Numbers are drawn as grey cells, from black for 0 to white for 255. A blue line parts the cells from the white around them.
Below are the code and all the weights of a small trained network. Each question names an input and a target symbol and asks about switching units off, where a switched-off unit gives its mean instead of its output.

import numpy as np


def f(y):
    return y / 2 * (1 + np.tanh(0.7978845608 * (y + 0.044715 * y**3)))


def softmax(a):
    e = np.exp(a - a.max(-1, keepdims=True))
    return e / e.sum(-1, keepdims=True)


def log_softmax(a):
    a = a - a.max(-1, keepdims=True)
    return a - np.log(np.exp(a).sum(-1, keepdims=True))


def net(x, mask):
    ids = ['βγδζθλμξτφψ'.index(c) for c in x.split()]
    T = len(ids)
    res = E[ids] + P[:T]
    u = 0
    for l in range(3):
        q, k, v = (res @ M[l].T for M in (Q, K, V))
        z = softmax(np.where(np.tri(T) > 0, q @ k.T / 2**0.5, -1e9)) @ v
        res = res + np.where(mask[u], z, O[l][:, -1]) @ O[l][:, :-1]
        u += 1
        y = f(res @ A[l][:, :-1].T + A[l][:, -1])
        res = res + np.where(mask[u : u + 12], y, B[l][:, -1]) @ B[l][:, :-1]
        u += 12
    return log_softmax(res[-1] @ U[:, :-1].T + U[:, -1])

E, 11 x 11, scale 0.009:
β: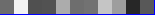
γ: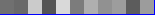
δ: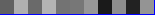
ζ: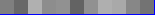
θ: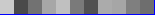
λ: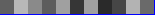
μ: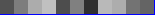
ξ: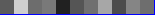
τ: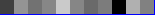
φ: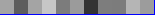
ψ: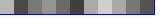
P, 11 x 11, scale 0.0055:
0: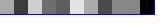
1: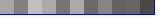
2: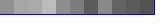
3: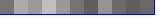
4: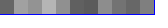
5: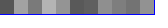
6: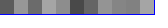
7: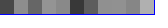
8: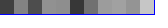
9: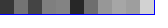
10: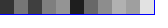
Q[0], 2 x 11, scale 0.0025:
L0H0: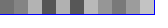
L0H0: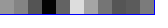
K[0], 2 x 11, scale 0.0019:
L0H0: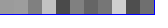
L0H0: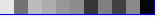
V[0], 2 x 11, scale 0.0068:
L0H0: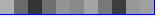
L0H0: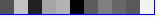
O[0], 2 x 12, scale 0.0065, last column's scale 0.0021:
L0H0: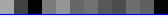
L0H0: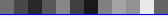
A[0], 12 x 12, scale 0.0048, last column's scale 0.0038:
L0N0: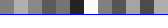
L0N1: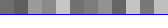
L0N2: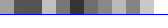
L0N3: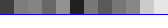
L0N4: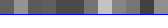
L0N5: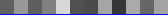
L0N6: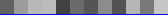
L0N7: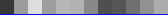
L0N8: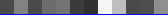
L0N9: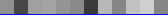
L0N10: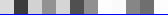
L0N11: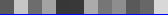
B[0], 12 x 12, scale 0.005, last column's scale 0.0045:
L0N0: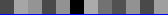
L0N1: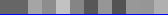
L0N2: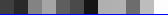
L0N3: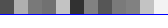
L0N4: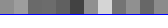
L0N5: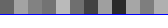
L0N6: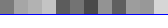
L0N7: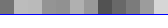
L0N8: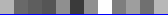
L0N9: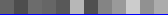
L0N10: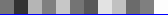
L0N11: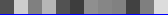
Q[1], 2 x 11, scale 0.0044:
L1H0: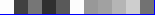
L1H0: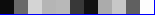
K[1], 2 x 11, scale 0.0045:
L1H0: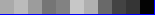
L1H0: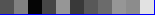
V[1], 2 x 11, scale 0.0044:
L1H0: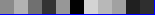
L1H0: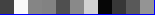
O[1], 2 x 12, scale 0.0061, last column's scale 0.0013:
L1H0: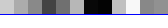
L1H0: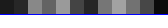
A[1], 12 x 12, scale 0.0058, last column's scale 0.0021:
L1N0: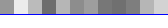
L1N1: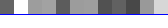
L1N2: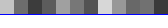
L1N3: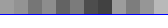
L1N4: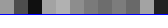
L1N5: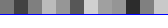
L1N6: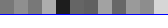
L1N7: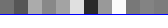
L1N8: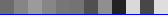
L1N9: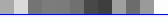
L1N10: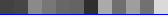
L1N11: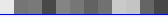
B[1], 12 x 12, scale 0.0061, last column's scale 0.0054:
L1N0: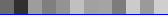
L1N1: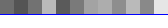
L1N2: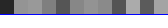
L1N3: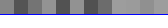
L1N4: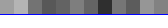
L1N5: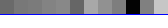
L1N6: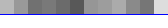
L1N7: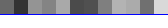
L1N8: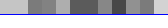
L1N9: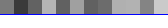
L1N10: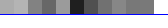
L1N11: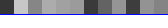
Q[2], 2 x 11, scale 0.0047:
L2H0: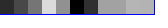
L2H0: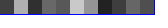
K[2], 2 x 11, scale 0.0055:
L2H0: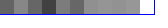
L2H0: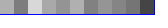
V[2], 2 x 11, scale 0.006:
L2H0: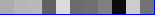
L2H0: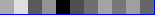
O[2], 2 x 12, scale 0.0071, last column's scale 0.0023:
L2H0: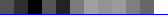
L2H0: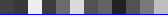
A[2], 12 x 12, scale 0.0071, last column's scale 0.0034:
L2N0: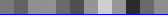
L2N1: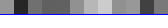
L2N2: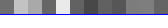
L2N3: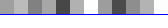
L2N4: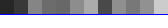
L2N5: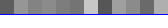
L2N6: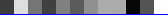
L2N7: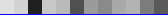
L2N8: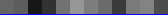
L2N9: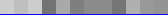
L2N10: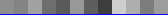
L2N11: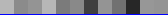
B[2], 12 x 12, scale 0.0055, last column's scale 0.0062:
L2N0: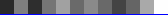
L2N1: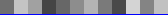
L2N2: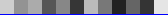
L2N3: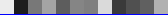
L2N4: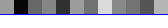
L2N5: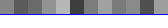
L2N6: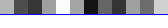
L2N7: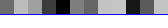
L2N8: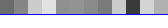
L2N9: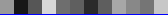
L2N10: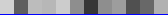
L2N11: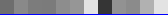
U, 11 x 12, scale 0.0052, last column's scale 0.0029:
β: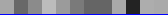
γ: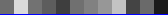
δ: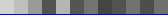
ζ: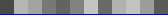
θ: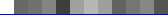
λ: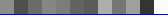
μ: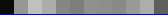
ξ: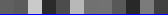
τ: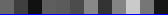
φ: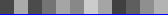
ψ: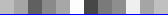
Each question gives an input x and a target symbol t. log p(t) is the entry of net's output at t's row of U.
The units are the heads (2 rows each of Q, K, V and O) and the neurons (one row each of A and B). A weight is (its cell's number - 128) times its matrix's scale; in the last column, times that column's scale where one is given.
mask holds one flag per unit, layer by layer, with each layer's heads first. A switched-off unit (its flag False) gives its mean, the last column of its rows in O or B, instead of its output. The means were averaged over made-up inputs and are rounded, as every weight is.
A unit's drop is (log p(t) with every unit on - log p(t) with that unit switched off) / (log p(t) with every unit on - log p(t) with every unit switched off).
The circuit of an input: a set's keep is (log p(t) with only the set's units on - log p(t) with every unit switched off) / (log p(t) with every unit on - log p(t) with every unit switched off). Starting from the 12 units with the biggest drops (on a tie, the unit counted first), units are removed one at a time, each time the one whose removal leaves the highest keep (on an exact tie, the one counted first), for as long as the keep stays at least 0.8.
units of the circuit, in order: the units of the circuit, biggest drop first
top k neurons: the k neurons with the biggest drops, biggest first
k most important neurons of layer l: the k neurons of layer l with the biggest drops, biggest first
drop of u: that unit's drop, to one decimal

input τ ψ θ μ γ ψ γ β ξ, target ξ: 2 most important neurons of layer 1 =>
(L1N6; L1N10)
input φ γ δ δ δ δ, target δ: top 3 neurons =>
(L2N2; L0N10; L1N0)
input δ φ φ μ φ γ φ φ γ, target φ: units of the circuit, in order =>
(L1H0; L2N0; L0N9; L1N5)
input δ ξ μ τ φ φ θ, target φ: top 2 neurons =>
(L2N0; L1N5)
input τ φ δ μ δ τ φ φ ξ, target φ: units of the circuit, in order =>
(L1H0; L0N9; L2N0; L0N11)
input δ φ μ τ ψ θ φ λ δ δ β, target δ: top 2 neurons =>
(L2N2; L1N11)
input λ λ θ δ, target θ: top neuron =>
(L0N10)
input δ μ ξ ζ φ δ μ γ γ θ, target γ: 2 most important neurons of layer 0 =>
(L0N3; L0N6)
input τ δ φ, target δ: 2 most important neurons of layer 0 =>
(L0N10; L0N11)
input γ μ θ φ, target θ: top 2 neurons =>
(L2N3; L0N10)
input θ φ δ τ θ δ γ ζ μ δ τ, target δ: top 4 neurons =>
(L2N2; L1N8; L1N1; L0N10)
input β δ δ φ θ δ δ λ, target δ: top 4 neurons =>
(L2N2; L1N1; L1N8; L0N10)
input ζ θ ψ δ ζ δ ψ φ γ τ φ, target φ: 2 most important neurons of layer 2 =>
(L2N0; L2N9)
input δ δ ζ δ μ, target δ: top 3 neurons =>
(L2N2; L1N1; L1N10)
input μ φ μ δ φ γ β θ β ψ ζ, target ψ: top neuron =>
(L0N8)
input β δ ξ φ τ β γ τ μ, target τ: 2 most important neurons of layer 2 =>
(L2N0; L2N6)
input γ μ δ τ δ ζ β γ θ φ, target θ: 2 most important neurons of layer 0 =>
(L0N2; L0N10)
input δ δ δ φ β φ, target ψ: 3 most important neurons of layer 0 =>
(L0N8; L0N11; L0N0)
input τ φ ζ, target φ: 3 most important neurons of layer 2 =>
(L2N0; L2N1; L2N9)
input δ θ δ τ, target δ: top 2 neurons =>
(L1N8; L2N2)
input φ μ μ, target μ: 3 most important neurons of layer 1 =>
(L1N1; L1N7; L1N0)
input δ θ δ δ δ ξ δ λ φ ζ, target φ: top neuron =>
(L0N2)
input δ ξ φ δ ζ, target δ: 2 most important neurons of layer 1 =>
(L1N1; L1N9)
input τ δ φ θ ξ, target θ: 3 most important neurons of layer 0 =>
(L0N10; L0N2; L0N9)
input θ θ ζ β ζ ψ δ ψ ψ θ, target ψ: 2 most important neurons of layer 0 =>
(L0N8; L0N7)
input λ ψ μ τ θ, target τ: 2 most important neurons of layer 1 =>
(L1N8; L1N7)
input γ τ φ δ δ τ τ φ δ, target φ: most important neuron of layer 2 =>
(L2N0)
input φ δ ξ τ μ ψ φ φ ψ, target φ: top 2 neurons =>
(L2N0; L0N9)
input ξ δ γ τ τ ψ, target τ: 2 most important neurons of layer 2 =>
(L2N0; L2N6)
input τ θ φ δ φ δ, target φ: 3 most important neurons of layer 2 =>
(L2N0; L2N9; L2N10)
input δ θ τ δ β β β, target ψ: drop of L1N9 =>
0.1
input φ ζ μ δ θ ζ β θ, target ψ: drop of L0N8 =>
0.3
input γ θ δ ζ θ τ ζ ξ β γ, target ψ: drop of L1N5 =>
0.1
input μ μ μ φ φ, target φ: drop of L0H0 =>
0.1
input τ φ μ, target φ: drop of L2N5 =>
0.0
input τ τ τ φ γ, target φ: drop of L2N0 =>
0.3
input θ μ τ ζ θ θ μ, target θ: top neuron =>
(L2N3)
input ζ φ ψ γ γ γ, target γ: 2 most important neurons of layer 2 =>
(L2N7; L2N6)
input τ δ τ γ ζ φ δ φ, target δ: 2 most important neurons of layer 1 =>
(L1N1; L1N10)
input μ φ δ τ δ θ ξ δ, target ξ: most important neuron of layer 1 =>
(L1N6)
